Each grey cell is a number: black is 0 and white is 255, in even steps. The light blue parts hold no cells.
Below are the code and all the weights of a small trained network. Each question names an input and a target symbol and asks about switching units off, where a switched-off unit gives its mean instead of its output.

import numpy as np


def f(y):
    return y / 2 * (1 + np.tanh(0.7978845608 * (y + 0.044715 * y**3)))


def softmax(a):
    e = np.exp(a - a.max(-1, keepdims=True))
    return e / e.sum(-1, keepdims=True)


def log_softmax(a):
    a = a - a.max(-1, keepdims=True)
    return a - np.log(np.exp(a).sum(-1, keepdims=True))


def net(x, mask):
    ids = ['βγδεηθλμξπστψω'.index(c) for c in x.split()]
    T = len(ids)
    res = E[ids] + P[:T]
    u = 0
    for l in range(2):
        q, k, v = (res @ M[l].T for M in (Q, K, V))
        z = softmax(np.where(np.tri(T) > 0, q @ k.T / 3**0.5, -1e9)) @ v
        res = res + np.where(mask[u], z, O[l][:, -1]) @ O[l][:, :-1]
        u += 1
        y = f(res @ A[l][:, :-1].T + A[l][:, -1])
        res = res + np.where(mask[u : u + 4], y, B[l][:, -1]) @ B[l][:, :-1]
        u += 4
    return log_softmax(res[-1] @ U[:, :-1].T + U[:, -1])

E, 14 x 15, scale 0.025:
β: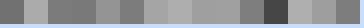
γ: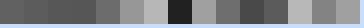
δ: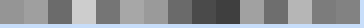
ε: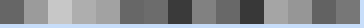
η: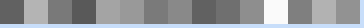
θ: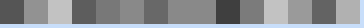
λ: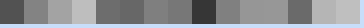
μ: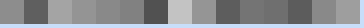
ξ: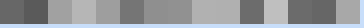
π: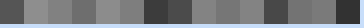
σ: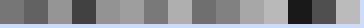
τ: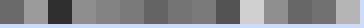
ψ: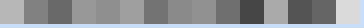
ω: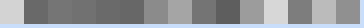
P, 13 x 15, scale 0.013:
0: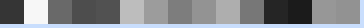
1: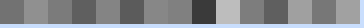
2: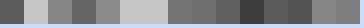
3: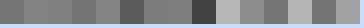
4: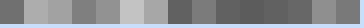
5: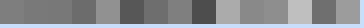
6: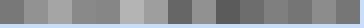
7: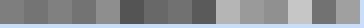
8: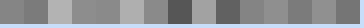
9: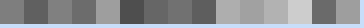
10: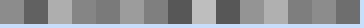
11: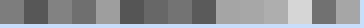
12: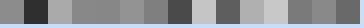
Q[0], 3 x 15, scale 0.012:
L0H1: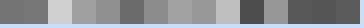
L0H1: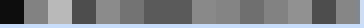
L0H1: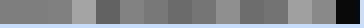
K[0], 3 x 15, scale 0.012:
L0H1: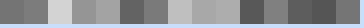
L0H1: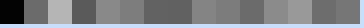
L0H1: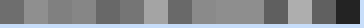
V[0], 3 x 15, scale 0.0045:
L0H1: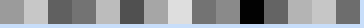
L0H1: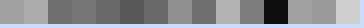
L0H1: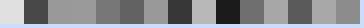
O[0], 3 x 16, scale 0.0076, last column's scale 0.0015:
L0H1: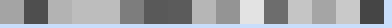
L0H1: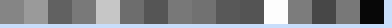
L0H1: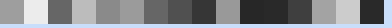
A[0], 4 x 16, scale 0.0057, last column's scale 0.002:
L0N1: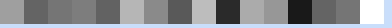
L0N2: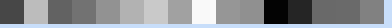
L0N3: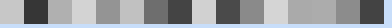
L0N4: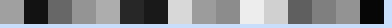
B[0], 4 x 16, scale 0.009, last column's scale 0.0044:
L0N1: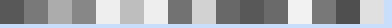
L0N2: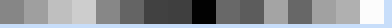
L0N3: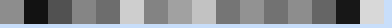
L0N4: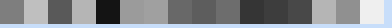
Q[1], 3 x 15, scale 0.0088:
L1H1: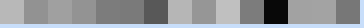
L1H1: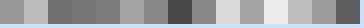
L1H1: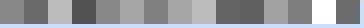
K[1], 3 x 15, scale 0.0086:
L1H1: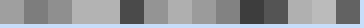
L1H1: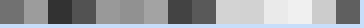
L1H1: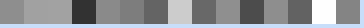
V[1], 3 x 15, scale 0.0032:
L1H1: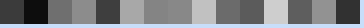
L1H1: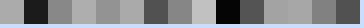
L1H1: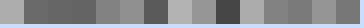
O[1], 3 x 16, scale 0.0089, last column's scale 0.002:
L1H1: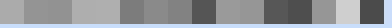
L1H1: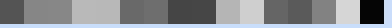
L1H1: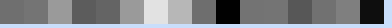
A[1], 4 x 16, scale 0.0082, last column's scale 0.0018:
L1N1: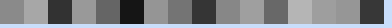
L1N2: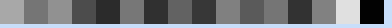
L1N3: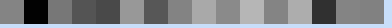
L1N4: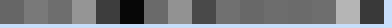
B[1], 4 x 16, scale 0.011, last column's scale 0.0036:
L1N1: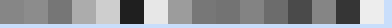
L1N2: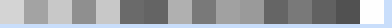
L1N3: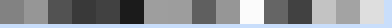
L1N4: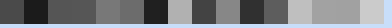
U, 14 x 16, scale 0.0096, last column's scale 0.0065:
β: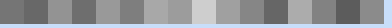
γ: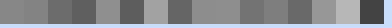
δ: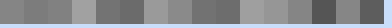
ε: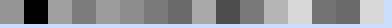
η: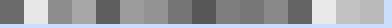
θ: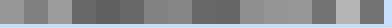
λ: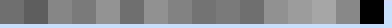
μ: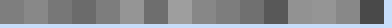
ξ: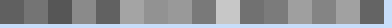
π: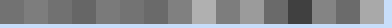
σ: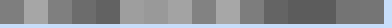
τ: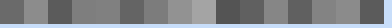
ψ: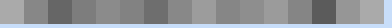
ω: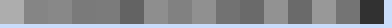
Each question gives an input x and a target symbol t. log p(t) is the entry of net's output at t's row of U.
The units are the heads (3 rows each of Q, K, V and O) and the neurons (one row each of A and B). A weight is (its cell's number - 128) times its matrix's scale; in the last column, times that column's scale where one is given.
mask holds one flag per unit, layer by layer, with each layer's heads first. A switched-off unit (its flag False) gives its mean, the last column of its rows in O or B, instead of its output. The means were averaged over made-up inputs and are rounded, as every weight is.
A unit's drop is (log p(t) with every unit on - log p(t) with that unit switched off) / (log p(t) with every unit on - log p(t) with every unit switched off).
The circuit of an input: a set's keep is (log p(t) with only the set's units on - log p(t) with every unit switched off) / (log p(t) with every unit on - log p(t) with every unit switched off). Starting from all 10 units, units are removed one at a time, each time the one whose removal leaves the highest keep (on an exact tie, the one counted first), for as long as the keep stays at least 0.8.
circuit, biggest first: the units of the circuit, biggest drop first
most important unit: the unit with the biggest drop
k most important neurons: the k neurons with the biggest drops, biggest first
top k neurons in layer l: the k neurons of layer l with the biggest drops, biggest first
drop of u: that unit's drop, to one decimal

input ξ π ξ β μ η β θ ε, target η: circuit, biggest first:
[L0H1]
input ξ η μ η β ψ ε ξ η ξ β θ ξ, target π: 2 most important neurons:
[L1N3 L0N3]
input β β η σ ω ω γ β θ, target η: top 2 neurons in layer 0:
[L0N3 L0N1]
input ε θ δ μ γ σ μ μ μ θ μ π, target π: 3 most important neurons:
[L1N3 L0N2 L0N1]
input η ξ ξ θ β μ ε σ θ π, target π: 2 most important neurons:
[L0N2 L1N3]
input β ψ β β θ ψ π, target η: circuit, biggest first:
[L0N2 L0N3]
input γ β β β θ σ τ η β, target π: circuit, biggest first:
[L1N3 L0H1 L0N3 L0N1]
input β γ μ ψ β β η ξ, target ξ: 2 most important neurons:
[L0N4 L1N4]
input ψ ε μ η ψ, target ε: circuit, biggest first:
[L0N3 L0N1]
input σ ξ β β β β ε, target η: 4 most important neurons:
[L0N1 L1N4 L1N2 L1N1]
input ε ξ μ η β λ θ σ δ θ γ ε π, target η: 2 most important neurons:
[L0N2 L0N1]
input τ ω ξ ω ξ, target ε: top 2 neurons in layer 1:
[L1N3 L1N1]
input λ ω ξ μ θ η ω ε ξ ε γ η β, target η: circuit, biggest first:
[L0H1 L0N2]
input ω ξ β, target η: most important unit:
L0N2
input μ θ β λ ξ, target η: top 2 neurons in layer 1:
[L1N4 L1N2]
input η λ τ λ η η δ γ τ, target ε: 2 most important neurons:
[L0N1 L0N4]
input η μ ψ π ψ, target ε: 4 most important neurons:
[L0N3 L0N4 L0N1 L1N3]
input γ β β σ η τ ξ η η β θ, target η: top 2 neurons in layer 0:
[L0N1 L0N3]
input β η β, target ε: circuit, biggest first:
[L0H1 L0N2]
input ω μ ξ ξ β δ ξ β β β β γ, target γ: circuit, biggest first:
[L1N3]
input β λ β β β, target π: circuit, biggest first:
[L0H1 L1N3 L0N3 L0N1]
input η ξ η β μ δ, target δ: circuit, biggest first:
[L1N1 L1H1]
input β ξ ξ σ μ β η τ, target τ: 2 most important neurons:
[L1N1 L0N4]
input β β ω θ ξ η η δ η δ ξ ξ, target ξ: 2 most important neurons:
[L1N4 L0N2]
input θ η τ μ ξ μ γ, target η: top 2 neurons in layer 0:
[L0N2 L0N1]
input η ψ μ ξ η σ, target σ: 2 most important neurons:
[L0N4 L1N2]
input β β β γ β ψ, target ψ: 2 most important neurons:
[L1N2 L0N1]
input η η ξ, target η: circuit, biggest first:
[L0N2]
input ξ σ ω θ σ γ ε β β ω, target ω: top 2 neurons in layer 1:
[L1N1 L1N2]
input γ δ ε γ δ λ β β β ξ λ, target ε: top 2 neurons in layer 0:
[L0N3 L0N4]
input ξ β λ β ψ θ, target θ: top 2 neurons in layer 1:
[L1N3 L1N1]
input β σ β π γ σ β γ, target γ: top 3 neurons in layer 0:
[L0N2 L0N4 L0N1]
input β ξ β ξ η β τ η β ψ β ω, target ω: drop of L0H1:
0.4
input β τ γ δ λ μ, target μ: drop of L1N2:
0.3
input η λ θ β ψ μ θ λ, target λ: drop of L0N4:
0.0
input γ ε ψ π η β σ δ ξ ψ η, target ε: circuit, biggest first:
[L0N3]
